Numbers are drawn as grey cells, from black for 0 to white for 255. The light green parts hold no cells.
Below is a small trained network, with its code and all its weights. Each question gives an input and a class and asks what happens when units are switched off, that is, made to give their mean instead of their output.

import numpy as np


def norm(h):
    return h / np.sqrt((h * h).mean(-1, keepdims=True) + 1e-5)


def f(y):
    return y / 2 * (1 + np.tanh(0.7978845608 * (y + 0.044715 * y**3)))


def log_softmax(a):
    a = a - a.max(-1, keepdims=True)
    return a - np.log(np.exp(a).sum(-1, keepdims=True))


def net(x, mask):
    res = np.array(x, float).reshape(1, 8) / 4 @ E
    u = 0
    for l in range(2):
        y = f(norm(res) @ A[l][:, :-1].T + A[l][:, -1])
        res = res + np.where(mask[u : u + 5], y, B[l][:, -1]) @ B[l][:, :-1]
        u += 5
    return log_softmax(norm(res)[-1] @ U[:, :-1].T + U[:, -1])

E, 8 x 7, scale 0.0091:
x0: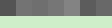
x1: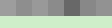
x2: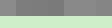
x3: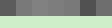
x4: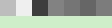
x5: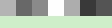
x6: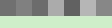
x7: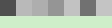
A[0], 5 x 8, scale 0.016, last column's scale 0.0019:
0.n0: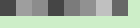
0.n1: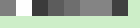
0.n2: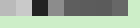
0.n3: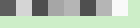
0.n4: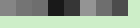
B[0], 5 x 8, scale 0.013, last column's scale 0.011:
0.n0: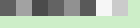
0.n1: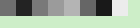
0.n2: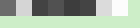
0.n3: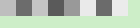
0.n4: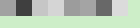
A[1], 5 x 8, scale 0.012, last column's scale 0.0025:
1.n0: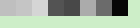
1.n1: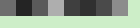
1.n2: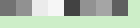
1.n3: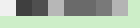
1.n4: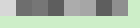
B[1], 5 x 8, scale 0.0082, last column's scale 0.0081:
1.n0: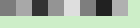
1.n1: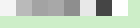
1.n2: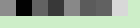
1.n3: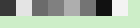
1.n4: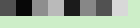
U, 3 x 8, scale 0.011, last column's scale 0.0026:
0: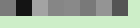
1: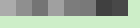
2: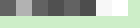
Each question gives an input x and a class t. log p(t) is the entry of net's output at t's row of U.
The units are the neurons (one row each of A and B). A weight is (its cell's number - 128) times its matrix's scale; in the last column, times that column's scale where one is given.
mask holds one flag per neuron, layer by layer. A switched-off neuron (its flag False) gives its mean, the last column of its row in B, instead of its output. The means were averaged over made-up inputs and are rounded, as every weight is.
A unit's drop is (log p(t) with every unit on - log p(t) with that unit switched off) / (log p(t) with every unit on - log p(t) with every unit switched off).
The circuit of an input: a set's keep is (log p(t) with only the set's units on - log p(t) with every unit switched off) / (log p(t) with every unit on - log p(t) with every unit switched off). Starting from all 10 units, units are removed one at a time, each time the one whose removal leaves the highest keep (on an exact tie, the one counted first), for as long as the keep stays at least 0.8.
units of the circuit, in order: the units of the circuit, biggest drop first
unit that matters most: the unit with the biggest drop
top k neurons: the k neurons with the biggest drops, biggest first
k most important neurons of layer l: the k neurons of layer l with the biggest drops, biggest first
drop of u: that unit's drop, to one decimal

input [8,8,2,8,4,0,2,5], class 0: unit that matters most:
0.n3
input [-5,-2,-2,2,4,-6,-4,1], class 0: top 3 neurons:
0.n1, 0.n0, 0.n4
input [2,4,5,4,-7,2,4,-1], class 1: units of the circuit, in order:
0.n3, 1.n1
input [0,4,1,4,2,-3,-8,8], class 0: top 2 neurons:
0.n2, 0.n3
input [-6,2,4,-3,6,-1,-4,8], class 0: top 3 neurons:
0.n1, 0.n3, 1.n4
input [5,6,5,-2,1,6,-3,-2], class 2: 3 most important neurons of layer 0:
0.n1, 0.n2, 0.n4
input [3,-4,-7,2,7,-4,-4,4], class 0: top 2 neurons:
0.n1, 0.n3
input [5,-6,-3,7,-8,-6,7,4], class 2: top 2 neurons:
0.n0, 0.n1
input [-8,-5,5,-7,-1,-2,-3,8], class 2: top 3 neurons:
0.n0, 0.n4, 0.n1
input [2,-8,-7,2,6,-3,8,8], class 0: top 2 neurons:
0.n1, 0.n3
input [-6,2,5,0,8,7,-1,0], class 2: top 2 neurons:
0.n2, 0.n4
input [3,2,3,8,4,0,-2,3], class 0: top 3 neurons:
0.n3, 0.n1, 1.n4
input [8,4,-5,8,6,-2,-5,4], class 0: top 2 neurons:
0.n1, 0.n3
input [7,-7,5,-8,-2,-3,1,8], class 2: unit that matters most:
0.n0
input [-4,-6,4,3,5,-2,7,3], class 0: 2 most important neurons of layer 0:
0.n1, 0.n3
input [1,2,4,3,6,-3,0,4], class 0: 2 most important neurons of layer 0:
0.n1, 0.n3
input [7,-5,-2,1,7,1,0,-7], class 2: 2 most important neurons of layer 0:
0.n2, 0.n3
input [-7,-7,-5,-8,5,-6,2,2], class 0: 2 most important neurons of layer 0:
0.n1, 0.n0
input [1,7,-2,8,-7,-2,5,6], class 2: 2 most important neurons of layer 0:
0.n0, 0.n4
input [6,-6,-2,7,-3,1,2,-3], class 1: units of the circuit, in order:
1.n1
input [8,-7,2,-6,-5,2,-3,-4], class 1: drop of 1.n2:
0.1
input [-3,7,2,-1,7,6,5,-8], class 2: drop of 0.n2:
0.7
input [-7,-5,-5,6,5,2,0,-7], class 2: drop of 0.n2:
1.0
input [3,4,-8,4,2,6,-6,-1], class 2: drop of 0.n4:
0.4
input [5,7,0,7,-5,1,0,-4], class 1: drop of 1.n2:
-0.1
